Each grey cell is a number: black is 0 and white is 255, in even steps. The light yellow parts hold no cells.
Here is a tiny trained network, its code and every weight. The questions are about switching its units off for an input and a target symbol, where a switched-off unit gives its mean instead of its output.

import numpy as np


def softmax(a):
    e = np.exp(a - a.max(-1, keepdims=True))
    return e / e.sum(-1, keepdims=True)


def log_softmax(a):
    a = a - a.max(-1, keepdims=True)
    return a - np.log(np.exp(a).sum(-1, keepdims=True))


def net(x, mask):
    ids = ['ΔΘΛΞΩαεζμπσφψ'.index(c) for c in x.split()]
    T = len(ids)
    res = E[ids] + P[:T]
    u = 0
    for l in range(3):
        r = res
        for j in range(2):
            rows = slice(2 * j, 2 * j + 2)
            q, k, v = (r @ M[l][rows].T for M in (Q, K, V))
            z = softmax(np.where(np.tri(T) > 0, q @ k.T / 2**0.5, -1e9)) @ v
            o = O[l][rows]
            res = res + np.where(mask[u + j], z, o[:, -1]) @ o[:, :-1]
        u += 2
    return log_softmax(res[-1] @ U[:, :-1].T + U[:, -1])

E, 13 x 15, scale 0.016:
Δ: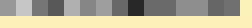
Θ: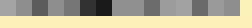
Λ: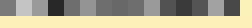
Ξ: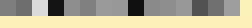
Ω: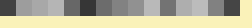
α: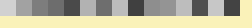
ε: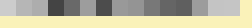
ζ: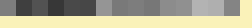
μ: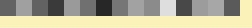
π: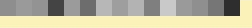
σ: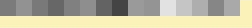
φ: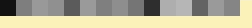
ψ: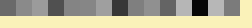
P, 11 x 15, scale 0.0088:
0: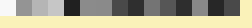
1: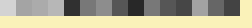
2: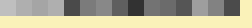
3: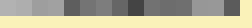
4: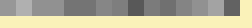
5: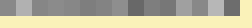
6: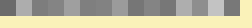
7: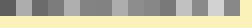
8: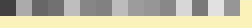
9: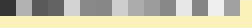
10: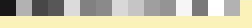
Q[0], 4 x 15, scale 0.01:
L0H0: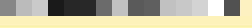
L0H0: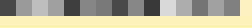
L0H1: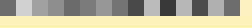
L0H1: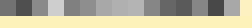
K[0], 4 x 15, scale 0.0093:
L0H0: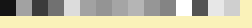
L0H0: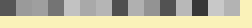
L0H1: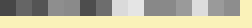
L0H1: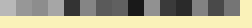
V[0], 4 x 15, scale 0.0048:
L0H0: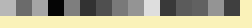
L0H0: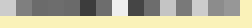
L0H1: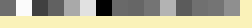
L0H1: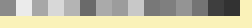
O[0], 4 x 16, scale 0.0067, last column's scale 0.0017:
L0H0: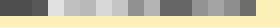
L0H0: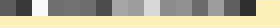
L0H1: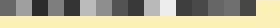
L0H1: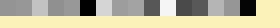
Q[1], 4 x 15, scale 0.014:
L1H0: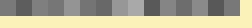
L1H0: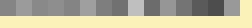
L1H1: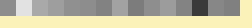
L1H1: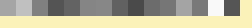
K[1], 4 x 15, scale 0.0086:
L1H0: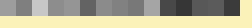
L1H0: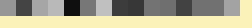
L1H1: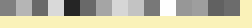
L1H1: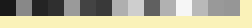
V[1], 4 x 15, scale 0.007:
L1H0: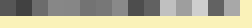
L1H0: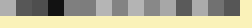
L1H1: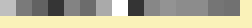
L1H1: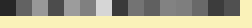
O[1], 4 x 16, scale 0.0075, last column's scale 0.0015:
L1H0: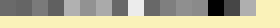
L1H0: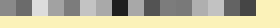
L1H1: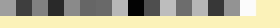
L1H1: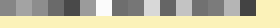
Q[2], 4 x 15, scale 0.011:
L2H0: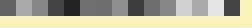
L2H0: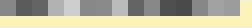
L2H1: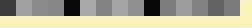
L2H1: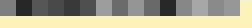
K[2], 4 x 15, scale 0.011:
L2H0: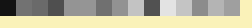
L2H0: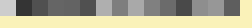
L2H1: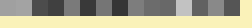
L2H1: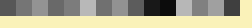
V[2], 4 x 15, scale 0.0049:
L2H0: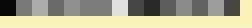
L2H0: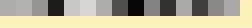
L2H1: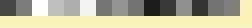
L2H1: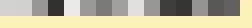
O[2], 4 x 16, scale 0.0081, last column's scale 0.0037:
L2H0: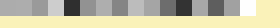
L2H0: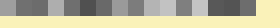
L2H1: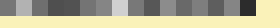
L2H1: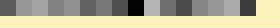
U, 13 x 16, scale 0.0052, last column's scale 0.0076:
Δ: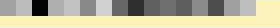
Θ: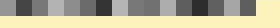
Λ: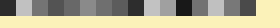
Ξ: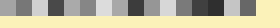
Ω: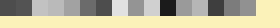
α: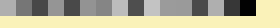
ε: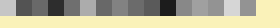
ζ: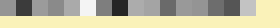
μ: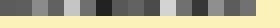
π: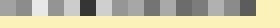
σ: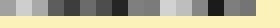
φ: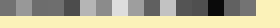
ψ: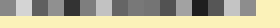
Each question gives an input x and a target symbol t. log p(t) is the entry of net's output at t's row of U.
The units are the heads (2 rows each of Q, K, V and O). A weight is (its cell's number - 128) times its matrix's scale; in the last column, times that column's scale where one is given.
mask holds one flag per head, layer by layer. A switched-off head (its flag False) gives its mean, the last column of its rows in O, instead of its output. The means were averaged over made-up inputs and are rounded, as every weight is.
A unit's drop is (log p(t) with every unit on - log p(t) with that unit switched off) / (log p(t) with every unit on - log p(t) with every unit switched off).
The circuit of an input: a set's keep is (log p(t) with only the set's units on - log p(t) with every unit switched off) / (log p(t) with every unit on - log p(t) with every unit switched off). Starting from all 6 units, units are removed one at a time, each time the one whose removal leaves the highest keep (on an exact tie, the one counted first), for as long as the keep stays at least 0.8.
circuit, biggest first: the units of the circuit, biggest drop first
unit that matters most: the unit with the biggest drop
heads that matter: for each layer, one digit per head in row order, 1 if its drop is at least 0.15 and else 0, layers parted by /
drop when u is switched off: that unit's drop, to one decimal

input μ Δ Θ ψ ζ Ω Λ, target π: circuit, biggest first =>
(L0H1)
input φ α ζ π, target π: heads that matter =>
11 / 10 / 00
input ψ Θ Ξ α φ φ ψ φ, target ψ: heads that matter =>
00 / 01 / 00
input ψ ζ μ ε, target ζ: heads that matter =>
11 / 10 / 00
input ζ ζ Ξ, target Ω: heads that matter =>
11 / 00 / 00
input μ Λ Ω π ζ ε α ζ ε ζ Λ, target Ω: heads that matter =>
11 / 00 / 00
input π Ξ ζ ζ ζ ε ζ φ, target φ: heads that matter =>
10 / 00 / 11
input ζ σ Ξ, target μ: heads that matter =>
10 / 00 / 10
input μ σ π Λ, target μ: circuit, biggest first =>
(L2H0; L0H1)
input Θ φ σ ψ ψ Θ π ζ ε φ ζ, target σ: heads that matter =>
10 / 00 / 10
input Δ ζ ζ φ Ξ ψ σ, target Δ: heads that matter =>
10 / 00 / 00
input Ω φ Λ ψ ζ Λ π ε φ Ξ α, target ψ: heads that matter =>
00 / 01 / 00
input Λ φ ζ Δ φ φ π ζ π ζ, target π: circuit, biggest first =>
(L0H1; L1H0)
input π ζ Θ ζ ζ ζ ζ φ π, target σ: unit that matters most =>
L0H0
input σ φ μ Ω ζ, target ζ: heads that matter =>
01 / 10 / 01
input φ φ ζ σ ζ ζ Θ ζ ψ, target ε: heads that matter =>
11 / 01 / 00
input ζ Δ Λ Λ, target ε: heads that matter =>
01 / 10 / 10
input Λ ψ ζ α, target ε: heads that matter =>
01 / 00 / 00
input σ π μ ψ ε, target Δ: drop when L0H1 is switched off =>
0.1
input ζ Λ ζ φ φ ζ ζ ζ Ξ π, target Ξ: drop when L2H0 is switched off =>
-0.1
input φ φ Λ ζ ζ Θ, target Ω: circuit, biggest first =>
(L0H0)
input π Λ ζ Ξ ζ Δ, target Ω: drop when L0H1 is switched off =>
0.6
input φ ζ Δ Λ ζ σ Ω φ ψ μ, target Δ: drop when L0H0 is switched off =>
1.0
